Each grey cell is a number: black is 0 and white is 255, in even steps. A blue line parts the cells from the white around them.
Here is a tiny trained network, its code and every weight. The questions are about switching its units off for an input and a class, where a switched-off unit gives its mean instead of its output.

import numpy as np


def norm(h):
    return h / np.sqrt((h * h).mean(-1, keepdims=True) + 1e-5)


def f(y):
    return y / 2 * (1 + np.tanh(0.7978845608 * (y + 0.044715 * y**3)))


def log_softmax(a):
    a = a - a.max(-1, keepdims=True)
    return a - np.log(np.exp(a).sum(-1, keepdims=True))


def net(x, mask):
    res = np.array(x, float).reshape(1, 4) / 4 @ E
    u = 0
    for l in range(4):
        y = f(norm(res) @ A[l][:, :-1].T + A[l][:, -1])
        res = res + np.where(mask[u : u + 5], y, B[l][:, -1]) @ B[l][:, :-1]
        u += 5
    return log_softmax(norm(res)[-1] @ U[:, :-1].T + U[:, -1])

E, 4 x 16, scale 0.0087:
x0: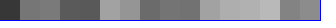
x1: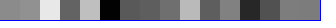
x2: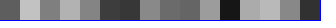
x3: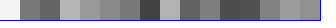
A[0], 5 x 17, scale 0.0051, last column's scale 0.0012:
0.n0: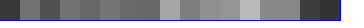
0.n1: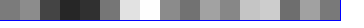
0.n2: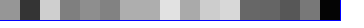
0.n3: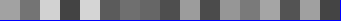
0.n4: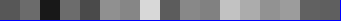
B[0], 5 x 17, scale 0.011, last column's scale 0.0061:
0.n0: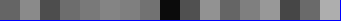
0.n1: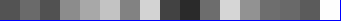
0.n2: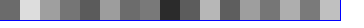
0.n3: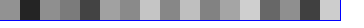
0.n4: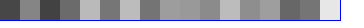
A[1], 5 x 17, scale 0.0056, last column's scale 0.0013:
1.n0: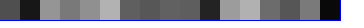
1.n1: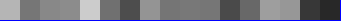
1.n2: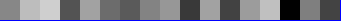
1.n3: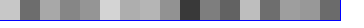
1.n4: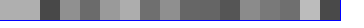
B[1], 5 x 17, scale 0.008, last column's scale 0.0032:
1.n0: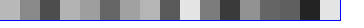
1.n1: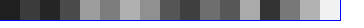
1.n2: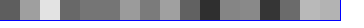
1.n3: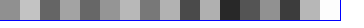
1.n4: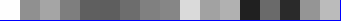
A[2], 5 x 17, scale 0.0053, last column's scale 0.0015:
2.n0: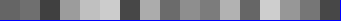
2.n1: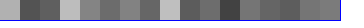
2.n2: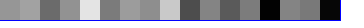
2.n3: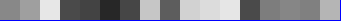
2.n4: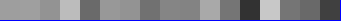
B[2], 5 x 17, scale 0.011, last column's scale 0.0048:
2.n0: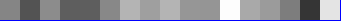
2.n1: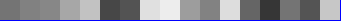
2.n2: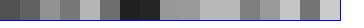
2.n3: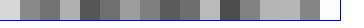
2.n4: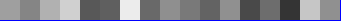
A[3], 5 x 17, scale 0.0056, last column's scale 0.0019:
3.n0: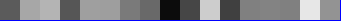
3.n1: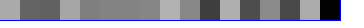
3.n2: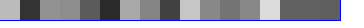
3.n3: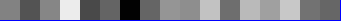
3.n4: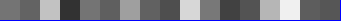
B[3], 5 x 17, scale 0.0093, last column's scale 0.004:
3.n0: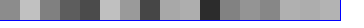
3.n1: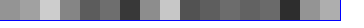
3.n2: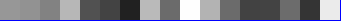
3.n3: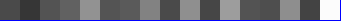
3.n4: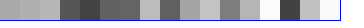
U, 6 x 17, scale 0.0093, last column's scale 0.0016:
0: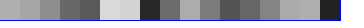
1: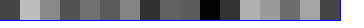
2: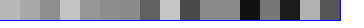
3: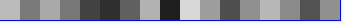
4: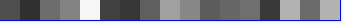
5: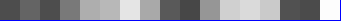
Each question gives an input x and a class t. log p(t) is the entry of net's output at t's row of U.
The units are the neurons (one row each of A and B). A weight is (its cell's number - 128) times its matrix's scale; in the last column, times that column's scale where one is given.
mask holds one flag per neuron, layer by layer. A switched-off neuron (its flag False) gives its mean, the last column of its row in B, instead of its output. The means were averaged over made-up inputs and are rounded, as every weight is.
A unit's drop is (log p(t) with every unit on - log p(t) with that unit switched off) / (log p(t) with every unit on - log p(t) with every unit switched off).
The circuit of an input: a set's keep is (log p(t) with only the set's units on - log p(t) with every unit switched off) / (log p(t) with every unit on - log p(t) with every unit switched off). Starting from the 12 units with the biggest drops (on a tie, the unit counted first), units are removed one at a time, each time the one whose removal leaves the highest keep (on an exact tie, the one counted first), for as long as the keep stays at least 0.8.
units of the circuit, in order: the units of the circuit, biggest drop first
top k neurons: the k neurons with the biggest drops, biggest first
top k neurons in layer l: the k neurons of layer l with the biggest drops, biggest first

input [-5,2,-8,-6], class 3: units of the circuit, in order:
(2.n3 0.n1)
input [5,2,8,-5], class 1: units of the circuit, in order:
(1.n2 0.n3 3.n0 2.n0)
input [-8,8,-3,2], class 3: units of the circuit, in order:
(0.n3 2.n3)
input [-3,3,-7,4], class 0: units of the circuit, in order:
(0.n2 2.n1)
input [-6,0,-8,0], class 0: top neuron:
(0.n2)
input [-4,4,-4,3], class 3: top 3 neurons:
(0.n1 0.n2 0.n3)
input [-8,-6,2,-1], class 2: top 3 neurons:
(1.n3 1.n4 0.n3)
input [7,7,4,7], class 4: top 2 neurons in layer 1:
(1.n1 1.n4)
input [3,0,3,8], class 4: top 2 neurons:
(1.n1 2.n2)
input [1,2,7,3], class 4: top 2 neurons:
(0.n2 2.n2)
